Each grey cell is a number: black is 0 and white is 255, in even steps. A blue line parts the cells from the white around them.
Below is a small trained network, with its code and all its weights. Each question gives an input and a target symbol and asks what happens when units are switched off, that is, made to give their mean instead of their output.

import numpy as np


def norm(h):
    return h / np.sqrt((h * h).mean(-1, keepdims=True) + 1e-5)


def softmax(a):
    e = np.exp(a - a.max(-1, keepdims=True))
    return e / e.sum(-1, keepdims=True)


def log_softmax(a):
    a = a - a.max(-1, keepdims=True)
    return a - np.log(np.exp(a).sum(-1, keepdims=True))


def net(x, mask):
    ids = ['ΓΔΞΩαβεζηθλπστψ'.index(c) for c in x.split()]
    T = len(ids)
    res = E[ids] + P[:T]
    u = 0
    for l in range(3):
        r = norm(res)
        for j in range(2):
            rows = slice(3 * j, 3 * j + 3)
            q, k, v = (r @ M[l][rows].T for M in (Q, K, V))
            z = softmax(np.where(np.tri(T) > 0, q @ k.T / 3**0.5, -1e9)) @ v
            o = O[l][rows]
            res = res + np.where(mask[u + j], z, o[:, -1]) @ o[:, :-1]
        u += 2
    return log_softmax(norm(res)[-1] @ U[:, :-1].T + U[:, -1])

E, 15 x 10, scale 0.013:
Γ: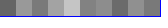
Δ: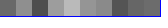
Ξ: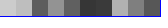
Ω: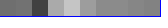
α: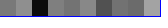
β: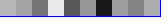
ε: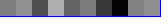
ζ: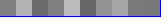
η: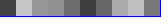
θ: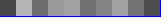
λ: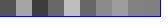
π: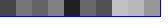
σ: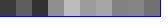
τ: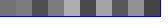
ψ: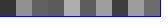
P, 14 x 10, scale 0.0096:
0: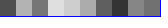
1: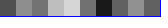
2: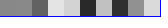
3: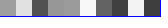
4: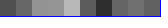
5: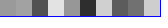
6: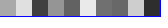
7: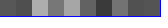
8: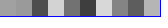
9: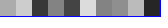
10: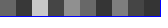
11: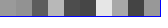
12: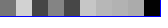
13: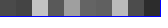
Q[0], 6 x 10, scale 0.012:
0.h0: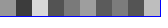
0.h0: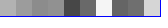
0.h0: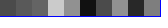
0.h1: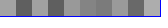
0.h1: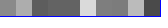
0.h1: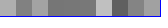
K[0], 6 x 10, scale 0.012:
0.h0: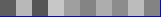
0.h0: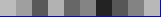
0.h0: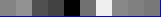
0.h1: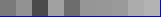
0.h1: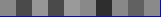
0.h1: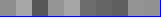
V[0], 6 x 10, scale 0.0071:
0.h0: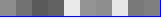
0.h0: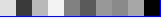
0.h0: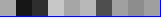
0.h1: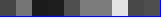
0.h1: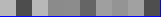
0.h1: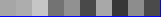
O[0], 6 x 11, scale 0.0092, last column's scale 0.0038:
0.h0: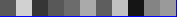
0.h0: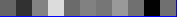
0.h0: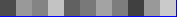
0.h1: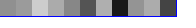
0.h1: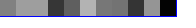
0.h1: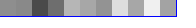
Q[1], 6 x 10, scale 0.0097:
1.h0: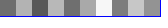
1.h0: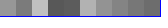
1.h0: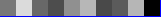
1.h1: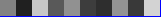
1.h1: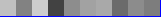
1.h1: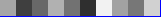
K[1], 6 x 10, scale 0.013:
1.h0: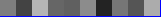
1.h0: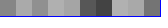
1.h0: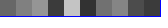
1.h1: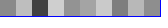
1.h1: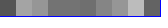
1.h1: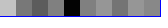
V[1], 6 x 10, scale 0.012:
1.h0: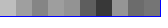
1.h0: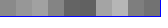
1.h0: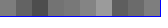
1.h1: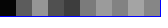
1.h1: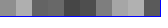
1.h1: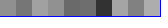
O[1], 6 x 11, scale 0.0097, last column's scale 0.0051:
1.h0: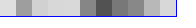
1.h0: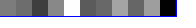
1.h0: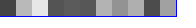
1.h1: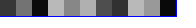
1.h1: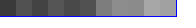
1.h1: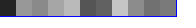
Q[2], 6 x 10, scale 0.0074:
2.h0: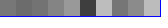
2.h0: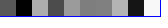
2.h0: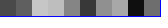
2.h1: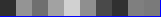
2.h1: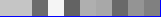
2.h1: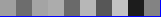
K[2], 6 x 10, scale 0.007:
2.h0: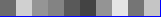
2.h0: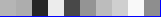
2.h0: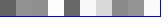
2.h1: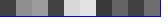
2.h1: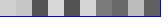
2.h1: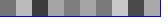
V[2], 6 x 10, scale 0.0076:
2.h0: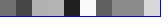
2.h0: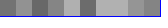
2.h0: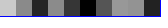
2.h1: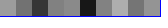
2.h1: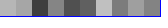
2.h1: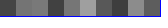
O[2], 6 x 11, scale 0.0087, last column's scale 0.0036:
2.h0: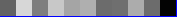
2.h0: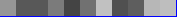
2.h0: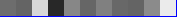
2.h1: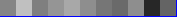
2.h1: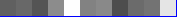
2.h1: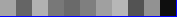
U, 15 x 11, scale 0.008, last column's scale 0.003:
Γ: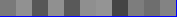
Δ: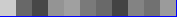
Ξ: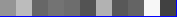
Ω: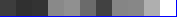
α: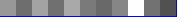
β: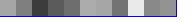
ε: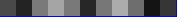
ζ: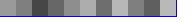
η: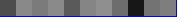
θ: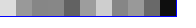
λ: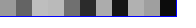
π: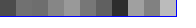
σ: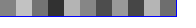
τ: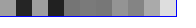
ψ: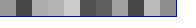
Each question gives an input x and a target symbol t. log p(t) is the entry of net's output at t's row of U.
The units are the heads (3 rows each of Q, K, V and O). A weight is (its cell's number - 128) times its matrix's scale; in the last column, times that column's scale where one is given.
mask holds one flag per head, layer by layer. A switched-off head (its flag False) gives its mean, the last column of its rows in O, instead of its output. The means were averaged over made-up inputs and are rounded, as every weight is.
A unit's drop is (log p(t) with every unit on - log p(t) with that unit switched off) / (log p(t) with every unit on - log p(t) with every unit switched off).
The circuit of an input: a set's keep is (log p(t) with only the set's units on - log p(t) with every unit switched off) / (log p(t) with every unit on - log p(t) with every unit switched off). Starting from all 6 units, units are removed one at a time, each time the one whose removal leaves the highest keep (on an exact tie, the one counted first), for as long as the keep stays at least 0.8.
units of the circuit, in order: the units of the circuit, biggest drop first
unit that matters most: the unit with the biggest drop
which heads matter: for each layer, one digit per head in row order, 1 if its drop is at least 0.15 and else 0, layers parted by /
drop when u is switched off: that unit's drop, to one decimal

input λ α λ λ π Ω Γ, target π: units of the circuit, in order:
(1.h1; 0.h1)
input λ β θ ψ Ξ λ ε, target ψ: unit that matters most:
1.h0
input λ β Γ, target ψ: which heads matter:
00 / 11 / 00
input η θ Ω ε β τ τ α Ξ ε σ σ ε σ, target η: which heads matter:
11 / 00 / 00
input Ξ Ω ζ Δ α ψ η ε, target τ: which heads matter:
11 / 10 / 00
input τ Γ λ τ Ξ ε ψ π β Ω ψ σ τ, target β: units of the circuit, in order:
(0.h0; 1.h1)
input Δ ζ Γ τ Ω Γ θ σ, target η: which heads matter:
10 / 00 / 00
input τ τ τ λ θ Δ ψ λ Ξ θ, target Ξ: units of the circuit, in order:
(0.h0; 0.h1)
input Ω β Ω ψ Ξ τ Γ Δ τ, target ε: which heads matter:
10 / 01 / 00
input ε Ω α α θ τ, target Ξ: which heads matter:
11 / 00 / 00
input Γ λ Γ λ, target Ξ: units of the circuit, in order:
(0.h0; 0.h1; 2.h0)
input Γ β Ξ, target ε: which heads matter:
11 / 01 / 00
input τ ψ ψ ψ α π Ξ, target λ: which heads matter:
01 / 00 / 00
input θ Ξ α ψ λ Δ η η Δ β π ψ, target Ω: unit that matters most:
1.h1
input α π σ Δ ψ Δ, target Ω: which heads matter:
01 / 01 / 00
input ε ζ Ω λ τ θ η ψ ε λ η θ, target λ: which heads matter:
10 / 00 / 00
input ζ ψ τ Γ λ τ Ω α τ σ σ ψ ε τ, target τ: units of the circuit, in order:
(0.h0; 2.h0)
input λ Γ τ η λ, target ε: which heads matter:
10 / 10 / 01
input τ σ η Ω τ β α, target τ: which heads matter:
00 / 00 / 10
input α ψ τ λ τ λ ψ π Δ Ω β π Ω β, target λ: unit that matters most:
0.h1
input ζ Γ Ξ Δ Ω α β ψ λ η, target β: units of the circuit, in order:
(1.h1; 0.h0)
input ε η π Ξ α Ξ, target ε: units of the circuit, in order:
(0.h0; 1.h1)
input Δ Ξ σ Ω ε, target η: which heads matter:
11 / 10 / 00
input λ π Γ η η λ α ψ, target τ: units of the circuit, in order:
(0.h0; 2.h1)
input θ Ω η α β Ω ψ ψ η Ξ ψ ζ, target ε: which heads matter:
10 / 01 / 01
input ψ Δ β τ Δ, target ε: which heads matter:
11 / 10 / 00
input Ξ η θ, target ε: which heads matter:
11 / 01 / 01
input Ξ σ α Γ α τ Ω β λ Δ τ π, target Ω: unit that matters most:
1.h1
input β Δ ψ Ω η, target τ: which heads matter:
11 / 11 / 00
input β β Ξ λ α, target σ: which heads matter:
10 / 00 / 00
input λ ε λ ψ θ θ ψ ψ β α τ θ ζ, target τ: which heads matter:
11 / 01 / 10
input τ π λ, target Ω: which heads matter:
00 / 01 / 00
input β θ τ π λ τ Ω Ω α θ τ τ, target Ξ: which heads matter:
10 / 00 / 00
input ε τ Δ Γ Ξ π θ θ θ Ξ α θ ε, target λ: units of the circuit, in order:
(0.h1)
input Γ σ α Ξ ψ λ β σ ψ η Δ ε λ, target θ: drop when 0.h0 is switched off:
0.0
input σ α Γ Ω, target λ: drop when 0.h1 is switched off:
0.8
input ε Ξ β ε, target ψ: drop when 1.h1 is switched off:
0.2
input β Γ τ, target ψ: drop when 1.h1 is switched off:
0.2
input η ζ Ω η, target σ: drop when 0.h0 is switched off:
0.7
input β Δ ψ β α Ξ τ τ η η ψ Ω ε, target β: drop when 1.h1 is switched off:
0.3
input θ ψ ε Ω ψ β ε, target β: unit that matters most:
0.h0
